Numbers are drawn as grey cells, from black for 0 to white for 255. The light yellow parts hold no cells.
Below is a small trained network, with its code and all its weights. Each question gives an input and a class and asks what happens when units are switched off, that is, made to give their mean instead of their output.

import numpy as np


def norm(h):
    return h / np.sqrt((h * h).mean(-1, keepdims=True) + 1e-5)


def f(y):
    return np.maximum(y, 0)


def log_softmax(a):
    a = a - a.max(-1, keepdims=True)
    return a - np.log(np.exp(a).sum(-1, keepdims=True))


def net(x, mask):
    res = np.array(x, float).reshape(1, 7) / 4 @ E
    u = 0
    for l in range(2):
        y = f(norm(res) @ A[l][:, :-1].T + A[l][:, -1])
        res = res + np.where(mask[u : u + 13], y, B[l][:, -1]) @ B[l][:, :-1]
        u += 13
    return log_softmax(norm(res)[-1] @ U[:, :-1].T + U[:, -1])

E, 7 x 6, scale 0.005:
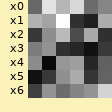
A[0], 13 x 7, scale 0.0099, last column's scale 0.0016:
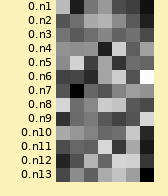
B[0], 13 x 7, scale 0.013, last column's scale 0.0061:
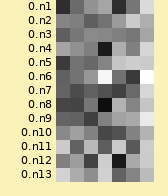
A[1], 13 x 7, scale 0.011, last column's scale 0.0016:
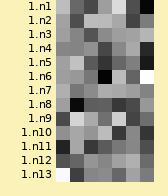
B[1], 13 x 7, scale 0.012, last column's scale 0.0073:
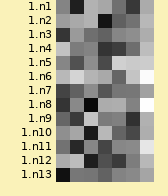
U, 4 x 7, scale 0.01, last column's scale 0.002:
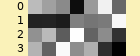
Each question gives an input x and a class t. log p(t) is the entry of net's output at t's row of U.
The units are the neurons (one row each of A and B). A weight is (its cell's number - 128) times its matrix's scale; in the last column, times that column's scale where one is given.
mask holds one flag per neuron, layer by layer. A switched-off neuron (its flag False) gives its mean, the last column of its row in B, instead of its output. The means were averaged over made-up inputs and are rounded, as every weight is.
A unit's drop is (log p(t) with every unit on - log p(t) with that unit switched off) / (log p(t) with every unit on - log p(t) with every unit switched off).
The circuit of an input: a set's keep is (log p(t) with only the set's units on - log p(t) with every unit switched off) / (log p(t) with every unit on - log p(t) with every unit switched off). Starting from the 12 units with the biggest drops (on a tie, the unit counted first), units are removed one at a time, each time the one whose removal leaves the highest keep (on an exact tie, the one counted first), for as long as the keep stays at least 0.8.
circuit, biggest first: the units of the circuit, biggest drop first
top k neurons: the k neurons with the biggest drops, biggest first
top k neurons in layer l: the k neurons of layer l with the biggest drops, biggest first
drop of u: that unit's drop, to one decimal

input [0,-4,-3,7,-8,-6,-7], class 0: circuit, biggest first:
[1.n6 0.n4]
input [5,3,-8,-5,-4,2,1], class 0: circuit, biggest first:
[1.n8]
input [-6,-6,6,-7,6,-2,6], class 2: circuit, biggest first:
[0.n12 0.n13]
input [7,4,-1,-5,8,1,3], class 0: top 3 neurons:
[0.n11 1.n2 0.n7]
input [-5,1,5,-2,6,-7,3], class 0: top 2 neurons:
[0.n4 0.n6]
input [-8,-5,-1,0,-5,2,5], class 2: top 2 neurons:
[0.n6 0.n13]
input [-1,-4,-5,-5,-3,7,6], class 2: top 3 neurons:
[0.n12 0.n13 0.n6]
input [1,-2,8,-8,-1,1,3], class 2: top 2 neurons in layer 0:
[0.n12 0.n13]
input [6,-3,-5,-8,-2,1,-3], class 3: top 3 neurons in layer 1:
[1.n8 1.n1 1.n2]
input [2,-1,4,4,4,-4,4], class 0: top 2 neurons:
[0.n6 0.n4]
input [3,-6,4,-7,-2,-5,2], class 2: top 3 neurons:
[0.n12 0.n13 0.n11]
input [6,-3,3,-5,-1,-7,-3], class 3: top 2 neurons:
[1.n9 1.n1]
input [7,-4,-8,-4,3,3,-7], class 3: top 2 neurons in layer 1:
[1.n2 1.n1]
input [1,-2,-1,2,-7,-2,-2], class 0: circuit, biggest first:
[0.n4]
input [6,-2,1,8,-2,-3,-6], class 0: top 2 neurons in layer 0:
[0.n6 0.n1]
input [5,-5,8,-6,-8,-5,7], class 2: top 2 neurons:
[0.n12 0.n13]
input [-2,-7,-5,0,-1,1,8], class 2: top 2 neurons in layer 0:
[0.n6 0.n13]
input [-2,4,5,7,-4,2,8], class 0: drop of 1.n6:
0.1
